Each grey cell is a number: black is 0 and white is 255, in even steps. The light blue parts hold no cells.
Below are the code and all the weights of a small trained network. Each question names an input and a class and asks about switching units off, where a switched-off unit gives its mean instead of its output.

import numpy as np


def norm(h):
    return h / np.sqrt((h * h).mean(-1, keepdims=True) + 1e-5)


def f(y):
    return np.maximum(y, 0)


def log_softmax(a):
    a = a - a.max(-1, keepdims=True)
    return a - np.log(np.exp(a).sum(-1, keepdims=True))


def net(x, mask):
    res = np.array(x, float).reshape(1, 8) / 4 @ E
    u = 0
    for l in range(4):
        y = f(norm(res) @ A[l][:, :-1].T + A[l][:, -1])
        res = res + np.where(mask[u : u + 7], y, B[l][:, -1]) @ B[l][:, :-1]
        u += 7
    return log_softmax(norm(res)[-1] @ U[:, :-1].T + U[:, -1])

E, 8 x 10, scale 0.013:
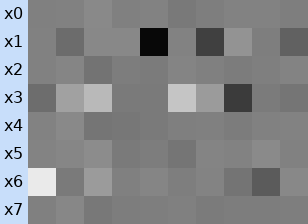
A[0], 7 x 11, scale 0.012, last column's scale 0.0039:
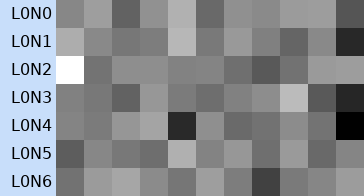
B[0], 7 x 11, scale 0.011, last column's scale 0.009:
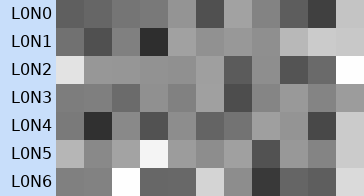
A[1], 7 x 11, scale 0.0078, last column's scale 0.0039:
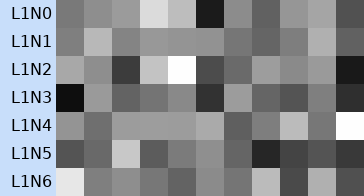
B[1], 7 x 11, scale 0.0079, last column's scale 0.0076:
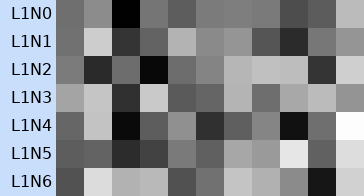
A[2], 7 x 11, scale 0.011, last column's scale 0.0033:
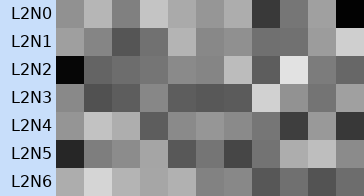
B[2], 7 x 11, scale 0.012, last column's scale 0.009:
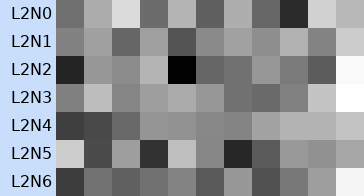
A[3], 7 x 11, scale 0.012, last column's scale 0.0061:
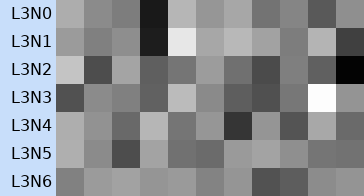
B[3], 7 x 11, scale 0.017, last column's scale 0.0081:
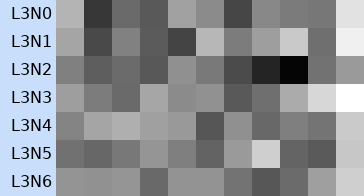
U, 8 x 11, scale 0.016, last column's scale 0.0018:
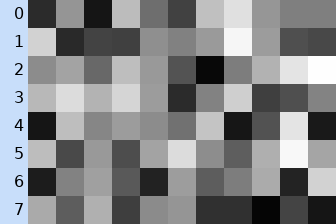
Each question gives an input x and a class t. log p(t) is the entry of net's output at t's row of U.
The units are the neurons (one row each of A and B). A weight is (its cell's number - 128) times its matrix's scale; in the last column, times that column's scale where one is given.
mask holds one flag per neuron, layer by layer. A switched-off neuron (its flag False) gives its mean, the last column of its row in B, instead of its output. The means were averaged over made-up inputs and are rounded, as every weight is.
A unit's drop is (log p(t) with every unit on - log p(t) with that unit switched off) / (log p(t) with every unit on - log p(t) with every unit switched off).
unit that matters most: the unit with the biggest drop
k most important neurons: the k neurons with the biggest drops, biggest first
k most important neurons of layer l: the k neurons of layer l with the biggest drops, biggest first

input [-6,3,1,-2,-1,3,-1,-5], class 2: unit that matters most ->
L0N2
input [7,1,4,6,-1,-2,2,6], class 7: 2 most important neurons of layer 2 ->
(L2N3; L2N2)
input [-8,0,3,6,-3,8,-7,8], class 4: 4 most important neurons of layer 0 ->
(L0N5; L0N4; L0N0; L0N1)
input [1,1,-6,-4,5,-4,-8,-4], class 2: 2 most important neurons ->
(L2N5; L2N3)
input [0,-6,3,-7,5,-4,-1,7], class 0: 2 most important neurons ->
(L0N2; L2N2)
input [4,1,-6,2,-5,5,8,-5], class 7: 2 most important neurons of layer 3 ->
(L3N3; L3N2)
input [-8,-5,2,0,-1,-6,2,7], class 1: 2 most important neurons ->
(L0N6; L1N2)
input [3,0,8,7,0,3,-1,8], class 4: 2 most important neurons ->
(L0N2; L1N2)
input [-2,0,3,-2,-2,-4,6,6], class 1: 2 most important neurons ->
(L2N2; L0N1)
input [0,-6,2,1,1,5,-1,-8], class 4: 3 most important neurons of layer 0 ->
(L0N2; L0N5; L0N4)
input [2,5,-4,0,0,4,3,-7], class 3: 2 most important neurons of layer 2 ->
(L2N5; L2N3)
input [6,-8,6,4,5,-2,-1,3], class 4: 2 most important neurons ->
(L0N2; L2N2)
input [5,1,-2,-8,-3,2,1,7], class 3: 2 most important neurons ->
(L0N1; L2N3)
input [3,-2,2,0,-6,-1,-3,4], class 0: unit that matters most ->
L0N6
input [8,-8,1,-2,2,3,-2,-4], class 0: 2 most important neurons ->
(L0N2; L2N2)
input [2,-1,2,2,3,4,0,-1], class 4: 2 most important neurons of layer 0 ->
(L0N2; L0N6)
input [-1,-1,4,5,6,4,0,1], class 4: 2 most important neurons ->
(L0N2; L1N5)
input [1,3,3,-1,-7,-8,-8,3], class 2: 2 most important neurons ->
(L0N6; L2N5)
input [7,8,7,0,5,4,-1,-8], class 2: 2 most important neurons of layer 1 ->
(L1N2; L1N6)
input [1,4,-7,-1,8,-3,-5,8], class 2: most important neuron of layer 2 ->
(L2N3)
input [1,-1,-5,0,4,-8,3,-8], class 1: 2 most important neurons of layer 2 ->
(L2N2; L2N3)
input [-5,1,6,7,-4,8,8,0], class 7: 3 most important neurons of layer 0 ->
(L0N2; L0N6; L0N5)
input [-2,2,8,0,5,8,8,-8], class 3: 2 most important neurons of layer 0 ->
(L0N6; L0N2)
